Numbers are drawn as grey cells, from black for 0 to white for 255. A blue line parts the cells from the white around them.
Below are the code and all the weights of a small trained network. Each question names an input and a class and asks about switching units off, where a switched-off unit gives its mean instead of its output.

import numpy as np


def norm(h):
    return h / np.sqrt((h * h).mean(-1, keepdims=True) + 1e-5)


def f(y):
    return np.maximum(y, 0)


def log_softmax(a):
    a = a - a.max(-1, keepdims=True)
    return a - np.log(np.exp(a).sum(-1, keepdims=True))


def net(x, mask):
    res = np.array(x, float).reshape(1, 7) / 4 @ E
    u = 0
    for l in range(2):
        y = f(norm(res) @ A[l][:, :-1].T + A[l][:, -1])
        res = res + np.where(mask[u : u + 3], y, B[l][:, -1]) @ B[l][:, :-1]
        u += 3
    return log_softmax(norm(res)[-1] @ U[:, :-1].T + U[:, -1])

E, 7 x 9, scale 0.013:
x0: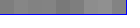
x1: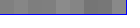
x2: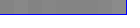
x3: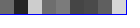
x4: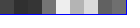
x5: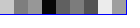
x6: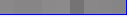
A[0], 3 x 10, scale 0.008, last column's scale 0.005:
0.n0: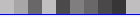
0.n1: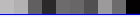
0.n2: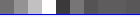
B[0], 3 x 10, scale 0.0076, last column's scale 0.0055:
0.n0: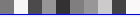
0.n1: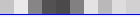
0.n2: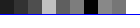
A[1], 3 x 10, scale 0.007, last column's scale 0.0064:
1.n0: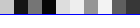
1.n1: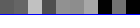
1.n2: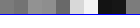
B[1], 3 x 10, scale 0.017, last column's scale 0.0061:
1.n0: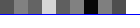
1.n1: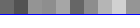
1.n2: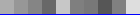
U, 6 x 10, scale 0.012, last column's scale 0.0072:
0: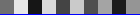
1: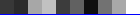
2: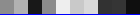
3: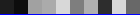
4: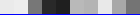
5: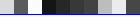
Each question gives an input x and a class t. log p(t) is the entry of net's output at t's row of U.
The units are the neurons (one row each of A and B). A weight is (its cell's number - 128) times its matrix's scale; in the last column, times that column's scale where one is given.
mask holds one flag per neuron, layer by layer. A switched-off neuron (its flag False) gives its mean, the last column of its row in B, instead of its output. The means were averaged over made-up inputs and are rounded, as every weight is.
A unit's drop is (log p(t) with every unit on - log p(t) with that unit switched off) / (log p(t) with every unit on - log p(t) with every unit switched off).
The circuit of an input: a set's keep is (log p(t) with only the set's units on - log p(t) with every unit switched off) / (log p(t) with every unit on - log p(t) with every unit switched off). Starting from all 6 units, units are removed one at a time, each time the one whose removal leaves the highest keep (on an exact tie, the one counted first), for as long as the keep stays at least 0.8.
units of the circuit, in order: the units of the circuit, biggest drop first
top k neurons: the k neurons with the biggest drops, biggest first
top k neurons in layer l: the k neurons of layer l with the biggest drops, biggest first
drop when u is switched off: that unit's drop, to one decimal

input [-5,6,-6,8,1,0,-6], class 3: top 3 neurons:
[1.n0 0.n2 0.n0]
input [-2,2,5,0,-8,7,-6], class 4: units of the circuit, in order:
[0.n1 0.n2]
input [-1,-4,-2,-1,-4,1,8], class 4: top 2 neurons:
[1.n0 0.n1]
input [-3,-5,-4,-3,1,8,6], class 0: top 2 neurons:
[1.n0 0.n0]
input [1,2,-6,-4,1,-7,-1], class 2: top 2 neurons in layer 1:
[1.n2 1.n0]
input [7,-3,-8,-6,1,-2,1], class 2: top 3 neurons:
[1.n0 1.n2 0.n2]
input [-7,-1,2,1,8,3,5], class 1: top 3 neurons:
[1.n0 0.n0 0.n1]
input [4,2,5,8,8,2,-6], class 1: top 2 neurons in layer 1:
[1.n0 1.n2]
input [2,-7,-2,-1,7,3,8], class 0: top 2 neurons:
[1.n0 0.n2]
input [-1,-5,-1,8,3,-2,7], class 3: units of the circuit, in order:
[1.n0]
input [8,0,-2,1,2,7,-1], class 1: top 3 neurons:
[1.n0 0.n0 1.n2]
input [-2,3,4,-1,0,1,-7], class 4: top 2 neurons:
[0.n1 1.n0]
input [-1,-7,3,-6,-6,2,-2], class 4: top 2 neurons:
[1.n0 0.n1]
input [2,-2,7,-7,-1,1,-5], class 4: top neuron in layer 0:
[0.n2]
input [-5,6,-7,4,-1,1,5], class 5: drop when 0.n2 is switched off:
0.4
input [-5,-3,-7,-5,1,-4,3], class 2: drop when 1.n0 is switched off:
0.5
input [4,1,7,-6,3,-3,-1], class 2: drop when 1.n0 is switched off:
0.1
